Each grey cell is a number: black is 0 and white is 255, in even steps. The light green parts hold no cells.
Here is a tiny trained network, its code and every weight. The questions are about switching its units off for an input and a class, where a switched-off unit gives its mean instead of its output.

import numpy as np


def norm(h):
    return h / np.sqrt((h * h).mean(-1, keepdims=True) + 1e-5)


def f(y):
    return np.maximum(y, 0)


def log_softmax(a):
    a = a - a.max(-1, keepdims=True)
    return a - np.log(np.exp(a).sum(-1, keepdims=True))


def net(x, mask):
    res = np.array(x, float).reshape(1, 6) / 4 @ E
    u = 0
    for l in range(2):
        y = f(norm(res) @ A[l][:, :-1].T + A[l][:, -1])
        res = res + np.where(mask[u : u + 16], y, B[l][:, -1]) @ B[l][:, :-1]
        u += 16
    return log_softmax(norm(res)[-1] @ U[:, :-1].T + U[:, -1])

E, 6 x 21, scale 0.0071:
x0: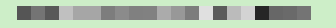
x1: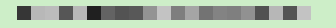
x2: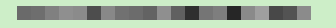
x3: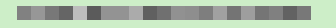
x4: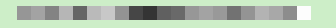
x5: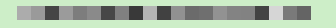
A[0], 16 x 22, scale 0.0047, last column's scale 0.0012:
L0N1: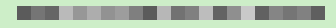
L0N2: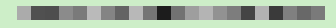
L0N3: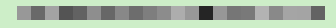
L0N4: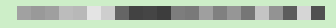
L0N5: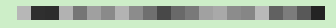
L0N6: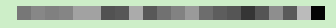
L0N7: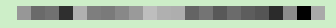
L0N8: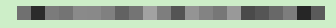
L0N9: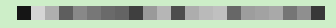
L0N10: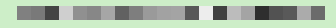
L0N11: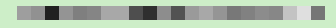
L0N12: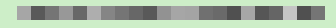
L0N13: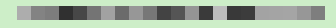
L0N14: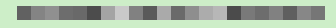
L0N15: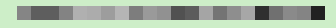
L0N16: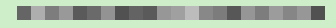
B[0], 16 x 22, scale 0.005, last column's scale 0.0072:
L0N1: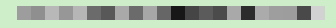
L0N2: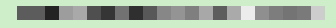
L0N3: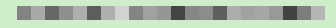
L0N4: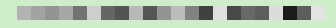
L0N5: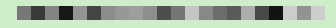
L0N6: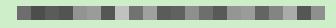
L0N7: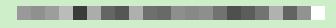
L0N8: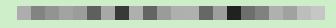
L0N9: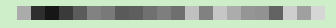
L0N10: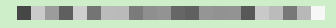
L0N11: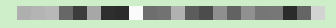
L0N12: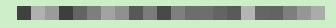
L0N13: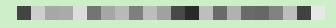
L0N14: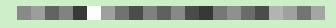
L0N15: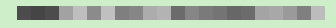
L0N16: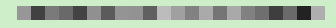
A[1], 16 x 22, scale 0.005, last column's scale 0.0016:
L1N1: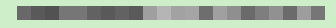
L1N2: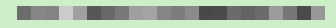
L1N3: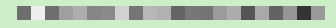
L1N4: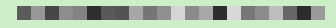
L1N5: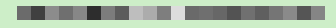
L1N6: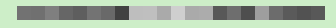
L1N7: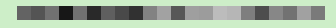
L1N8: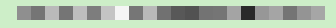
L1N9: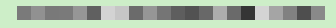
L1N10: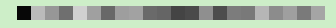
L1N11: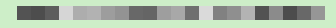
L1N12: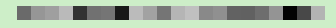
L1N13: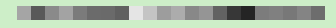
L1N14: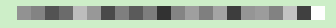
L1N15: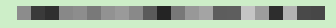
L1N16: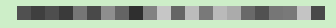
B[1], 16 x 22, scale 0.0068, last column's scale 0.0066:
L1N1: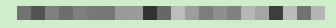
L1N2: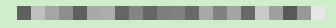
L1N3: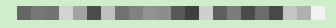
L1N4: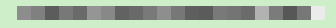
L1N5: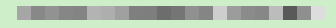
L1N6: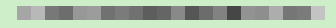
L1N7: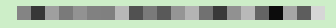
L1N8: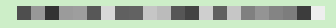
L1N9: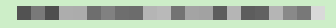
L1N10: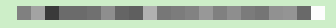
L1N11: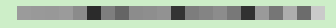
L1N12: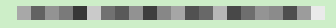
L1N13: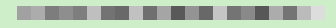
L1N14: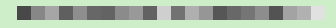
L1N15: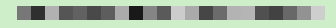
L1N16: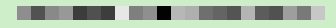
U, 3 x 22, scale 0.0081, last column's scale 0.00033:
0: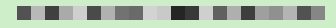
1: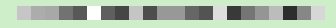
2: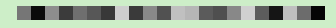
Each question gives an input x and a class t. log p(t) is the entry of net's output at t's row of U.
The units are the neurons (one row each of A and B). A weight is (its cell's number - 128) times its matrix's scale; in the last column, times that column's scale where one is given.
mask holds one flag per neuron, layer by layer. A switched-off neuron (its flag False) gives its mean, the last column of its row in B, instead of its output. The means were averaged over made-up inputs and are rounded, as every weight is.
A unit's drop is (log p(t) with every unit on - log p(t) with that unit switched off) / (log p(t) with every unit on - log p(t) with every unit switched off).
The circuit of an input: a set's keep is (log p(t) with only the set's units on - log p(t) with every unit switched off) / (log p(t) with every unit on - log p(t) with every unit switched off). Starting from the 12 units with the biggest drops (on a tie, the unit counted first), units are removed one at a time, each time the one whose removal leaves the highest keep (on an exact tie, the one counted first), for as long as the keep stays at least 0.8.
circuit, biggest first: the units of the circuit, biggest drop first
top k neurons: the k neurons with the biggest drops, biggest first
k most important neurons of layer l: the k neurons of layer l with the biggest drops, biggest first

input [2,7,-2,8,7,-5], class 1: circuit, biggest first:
L0N4
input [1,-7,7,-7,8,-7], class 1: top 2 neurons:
L0N4; L0N11
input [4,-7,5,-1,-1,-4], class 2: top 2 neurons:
L1N15; L0N5
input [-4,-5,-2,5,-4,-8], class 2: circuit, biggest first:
L0N2; L1N15
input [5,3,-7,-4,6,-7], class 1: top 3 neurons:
L0N11; L0N4; L0N13
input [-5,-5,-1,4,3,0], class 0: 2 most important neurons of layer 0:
L0N13; L0N3
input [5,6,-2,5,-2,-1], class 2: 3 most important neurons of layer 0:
L0N9; L0N13; L0N3
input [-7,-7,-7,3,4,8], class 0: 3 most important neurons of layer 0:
L0N13; L0N9; L0N3
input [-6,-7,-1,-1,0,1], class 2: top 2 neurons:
L0N5; L1N15
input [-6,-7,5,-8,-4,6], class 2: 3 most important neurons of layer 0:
L0N5; L0N2; L0N10
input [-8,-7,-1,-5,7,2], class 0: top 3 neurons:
L0N13; L0N3; L0N7
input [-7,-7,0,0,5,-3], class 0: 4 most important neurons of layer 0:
L0N13; L0N3; L0N9; L0N4
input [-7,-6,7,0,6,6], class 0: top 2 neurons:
L0N13; L0N7
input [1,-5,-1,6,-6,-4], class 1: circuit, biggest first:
L0N7
